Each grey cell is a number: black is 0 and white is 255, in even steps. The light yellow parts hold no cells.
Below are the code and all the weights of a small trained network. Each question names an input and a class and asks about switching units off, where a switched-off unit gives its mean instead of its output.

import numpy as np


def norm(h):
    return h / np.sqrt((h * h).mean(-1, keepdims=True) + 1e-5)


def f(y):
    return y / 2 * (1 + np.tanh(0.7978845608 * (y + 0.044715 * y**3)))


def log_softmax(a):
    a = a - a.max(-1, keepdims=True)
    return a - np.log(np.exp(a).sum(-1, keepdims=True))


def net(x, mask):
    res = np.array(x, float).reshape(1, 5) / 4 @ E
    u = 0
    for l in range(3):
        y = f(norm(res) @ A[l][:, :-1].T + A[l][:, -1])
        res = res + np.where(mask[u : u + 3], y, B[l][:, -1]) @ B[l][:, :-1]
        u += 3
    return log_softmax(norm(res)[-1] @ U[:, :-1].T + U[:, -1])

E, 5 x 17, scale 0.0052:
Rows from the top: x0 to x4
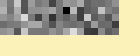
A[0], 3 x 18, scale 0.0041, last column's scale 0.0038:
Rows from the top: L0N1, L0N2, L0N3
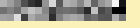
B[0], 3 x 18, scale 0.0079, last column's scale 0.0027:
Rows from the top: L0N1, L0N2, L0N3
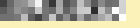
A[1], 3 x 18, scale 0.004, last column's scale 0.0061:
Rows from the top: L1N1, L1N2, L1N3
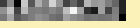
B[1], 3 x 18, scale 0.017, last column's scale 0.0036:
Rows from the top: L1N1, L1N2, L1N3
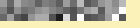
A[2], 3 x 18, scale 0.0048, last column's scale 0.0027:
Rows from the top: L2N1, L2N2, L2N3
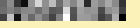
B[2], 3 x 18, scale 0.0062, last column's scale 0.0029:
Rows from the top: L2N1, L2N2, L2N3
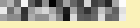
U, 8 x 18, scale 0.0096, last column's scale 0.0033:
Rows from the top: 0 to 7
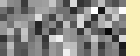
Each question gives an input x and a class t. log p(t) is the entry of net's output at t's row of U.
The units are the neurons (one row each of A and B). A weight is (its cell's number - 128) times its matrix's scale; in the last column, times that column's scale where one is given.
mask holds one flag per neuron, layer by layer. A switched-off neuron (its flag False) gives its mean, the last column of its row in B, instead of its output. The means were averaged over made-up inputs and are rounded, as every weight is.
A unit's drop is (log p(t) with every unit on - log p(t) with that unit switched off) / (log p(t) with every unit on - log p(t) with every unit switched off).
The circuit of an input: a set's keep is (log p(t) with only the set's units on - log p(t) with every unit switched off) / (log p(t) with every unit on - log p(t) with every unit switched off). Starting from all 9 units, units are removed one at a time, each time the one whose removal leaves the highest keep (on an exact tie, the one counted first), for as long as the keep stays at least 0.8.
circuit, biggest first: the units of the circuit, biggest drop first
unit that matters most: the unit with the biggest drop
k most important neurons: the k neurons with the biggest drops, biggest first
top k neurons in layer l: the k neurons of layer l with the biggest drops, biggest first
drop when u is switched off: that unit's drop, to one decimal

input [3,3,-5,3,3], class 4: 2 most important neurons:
L2N1, L1N1
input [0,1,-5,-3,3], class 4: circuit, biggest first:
L2N1
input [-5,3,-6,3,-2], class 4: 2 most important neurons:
L2N1, L0N3
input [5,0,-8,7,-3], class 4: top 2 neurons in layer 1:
L1N2, L1N1
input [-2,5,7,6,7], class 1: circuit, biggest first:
L1N2, L2N3
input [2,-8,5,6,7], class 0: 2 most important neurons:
L2N3, L2N2
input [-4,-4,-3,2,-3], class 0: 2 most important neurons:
L2N2, L0N3
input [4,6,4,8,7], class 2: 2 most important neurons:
L0N2, L2N2
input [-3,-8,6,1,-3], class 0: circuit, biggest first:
L2N3, L2N2
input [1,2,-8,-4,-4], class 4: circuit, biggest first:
L2N1, L1N2
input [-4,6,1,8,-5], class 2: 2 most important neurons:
L0N2, L1N2
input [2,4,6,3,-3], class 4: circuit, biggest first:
L1N2, L2N2
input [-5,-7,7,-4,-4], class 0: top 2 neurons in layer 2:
L2N3, L2N2
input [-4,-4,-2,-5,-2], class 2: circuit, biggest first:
L0N1
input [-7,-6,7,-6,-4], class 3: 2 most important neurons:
L1N1, L1N2
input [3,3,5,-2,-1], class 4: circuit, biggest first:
L1N2, L2N2
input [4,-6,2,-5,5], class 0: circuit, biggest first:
L2N2, L2N3
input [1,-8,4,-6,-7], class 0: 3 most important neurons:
L2N3, L1N2, L2N2
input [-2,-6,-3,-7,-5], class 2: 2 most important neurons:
L0N1, L1N2
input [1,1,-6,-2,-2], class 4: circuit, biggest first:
L2N1
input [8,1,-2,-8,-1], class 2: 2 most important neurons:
L0N1, L1N1
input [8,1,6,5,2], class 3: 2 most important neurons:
L0N3, L2N1
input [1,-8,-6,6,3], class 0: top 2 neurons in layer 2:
L2N3, L2N2
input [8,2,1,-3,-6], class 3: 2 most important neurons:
L0N3, L1N2
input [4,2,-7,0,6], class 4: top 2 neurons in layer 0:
L0N2, L0N3
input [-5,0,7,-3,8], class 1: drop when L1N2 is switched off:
1.0
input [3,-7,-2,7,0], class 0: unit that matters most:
L2N3
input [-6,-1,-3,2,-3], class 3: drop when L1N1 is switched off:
1.0
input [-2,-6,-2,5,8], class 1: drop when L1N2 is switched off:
1.6
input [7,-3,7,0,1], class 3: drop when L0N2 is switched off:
-0.1
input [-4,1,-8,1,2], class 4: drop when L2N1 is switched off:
0.9
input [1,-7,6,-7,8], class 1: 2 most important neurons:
L1N2, L0N2
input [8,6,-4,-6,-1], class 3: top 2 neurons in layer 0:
L0N3, L0N2
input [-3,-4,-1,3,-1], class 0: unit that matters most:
L0N3
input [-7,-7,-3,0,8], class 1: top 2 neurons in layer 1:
L1N2, L1N1
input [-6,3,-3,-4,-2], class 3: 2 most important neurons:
L1N1, L0N2
